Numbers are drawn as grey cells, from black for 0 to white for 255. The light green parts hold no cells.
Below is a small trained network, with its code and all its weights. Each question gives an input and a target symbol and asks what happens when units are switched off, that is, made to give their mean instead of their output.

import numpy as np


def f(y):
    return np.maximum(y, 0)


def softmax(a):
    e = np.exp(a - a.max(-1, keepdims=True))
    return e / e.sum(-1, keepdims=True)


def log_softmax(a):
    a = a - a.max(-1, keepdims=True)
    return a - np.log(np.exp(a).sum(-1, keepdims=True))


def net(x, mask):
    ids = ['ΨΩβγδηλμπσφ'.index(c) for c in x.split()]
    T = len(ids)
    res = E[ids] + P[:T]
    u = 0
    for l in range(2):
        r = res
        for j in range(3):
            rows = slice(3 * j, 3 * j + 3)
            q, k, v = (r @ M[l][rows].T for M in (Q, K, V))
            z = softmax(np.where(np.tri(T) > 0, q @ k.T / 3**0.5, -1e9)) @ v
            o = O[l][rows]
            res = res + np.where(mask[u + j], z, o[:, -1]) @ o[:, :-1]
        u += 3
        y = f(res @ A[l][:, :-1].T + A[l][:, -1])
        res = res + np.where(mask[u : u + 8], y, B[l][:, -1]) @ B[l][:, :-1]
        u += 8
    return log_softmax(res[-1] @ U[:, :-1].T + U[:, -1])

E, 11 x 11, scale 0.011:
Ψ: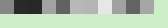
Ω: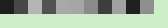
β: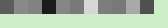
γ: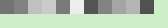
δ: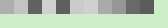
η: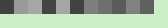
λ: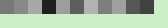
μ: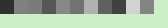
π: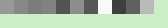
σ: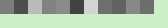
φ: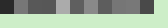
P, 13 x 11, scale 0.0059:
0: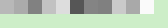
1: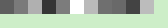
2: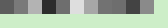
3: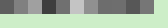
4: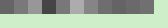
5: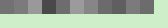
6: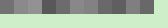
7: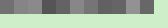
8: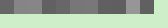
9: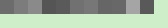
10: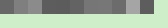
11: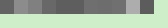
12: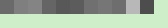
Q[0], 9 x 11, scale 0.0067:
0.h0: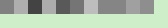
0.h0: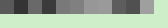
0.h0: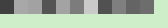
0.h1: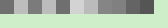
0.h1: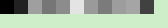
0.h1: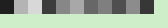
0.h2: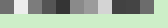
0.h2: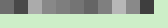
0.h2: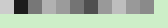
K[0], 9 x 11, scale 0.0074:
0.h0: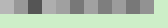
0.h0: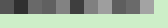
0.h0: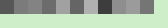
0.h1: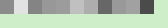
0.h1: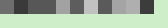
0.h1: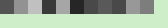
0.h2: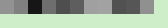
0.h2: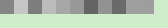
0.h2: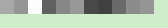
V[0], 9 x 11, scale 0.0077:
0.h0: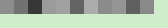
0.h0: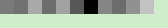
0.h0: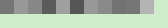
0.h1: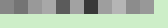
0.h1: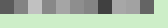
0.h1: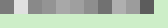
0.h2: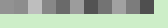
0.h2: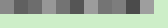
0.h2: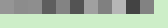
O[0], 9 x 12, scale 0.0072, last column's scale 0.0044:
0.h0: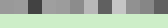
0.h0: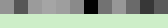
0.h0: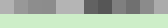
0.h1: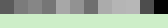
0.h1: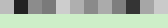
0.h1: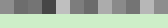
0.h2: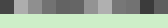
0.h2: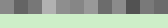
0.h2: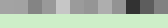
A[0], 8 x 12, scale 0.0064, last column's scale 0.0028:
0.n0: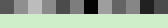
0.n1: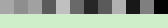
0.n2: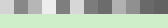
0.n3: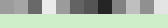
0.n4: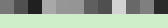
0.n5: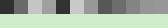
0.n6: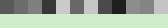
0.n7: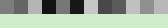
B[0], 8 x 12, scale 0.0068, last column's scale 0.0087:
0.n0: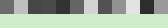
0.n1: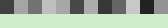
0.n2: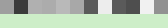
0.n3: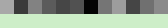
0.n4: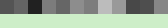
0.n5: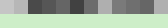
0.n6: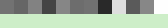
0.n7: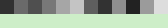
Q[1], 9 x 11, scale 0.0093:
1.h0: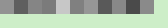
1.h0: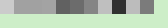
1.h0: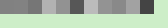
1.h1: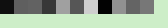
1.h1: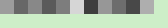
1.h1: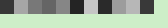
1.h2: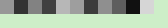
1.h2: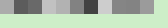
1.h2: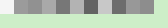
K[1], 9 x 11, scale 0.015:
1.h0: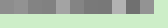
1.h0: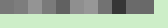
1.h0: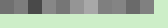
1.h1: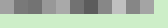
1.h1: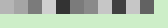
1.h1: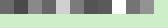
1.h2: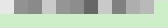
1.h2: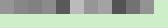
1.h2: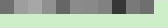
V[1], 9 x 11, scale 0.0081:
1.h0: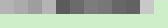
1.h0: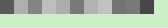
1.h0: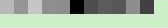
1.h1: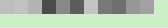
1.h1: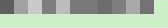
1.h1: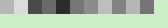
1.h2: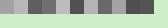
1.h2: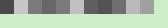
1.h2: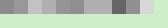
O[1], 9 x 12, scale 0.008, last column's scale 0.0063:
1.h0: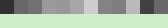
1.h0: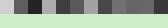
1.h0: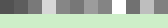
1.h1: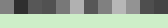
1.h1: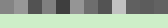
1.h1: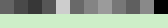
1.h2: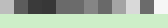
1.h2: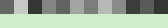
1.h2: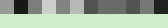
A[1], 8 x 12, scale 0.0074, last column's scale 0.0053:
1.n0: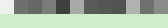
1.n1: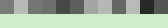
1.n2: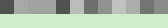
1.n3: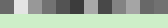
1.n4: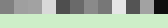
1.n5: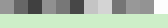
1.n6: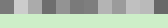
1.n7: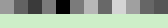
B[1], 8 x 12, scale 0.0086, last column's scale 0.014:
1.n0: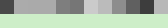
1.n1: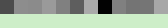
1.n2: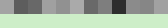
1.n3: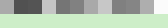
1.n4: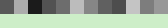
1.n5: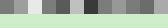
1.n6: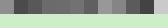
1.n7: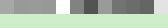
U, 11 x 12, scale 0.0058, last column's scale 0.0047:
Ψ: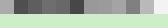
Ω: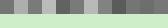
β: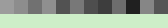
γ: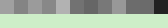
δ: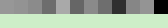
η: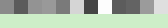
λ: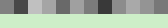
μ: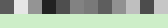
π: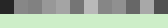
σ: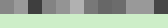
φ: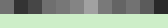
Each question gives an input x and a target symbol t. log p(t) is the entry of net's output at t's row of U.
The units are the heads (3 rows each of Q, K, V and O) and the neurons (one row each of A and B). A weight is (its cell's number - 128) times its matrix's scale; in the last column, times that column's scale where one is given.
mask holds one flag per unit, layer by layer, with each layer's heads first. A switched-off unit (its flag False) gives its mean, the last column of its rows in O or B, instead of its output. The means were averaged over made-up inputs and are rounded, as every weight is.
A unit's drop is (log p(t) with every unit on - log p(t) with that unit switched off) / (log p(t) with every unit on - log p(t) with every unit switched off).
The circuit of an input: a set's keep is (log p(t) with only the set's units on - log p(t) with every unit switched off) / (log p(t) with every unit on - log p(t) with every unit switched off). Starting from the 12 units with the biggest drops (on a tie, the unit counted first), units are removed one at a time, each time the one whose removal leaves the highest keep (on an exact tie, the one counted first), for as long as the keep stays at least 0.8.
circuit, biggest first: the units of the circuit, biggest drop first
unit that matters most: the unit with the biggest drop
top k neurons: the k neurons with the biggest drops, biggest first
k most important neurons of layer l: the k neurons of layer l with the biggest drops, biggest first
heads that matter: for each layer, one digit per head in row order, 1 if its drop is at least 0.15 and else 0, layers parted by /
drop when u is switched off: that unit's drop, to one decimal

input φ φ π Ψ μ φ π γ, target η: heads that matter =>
000 / 011
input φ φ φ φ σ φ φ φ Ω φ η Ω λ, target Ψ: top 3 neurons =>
[1.n3; 0.n3; 0.n4]
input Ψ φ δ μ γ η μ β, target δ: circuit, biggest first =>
[1.h1; 1.h0; 0.n4; 0.h0]
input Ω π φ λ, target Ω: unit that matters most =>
1.h1
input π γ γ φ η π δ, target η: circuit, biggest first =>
[0.n2; 1.h2]
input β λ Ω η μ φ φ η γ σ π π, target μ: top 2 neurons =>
[0.n0; 0.n6]
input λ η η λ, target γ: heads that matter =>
001 / 111
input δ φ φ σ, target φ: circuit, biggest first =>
[1.h1; 0.h0; 1.h0; 0.n7]
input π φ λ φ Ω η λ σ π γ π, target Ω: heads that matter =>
110 / 010
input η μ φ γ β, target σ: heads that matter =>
100 / 110
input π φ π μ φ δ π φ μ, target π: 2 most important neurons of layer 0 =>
[0.n3; 0.n7]
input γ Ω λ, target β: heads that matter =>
010 / 101
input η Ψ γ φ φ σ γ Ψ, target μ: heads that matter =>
110 / 000
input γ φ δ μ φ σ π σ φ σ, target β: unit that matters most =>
0.h1
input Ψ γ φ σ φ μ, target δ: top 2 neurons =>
[0.n4; 0.n3]
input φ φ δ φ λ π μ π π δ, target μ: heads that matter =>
110 / 011
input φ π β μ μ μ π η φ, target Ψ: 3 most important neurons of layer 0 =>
[0.n3; 0.n4; 0.n1]
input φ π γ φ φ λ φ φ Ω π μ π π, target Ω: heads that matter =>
010 / 010
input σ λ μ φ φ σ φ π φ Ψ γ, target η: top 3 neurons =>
[0.n2; 0.n6; 1.n1]
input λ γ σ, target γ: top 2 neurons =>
[1.n7; 0.n1]
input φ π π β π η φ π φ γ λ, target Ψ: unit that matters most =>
1.n3
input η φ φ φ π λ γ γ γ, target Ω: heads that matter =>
101 / 010
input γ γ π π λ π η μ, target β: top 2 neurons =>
[0.n7; 0.n6]
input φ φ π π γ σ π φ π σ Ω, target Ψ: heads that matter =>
100 / 001
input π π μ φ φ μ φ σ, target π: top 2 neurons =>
[0.n3; 0.n7]
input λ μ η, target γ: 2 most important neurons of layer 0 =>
[0.n1; 0.n7]
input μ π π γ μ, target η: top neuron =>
[0.n3]
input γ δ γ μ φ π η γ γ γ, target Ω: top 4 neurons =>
[0.n0; 1.n1; 1.n3; 0.n6]
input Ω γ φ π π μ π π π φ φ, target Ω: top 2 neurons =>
[1.n0; 1.n3]
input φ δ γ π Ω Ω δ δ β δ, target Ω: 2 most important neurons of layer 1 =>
[1.n1; 1.n3]
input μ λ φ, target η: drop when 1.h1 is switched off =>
0.3
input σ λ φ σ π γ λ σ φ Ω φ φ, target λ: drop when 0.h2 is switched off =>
0.1
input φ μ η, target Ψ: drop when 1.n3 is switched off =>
0.5
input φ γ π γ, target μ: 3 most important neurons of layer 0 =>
[0.n0; 0.n6; 0.n2]
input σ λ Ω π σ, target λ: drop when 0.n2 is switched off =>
0.1
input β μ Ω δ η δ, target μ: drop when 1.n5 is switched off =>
0.1
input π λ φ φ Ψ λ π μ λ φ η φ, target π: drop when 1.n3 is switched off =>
0.0
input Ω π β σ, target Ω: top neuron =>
[1.n0]
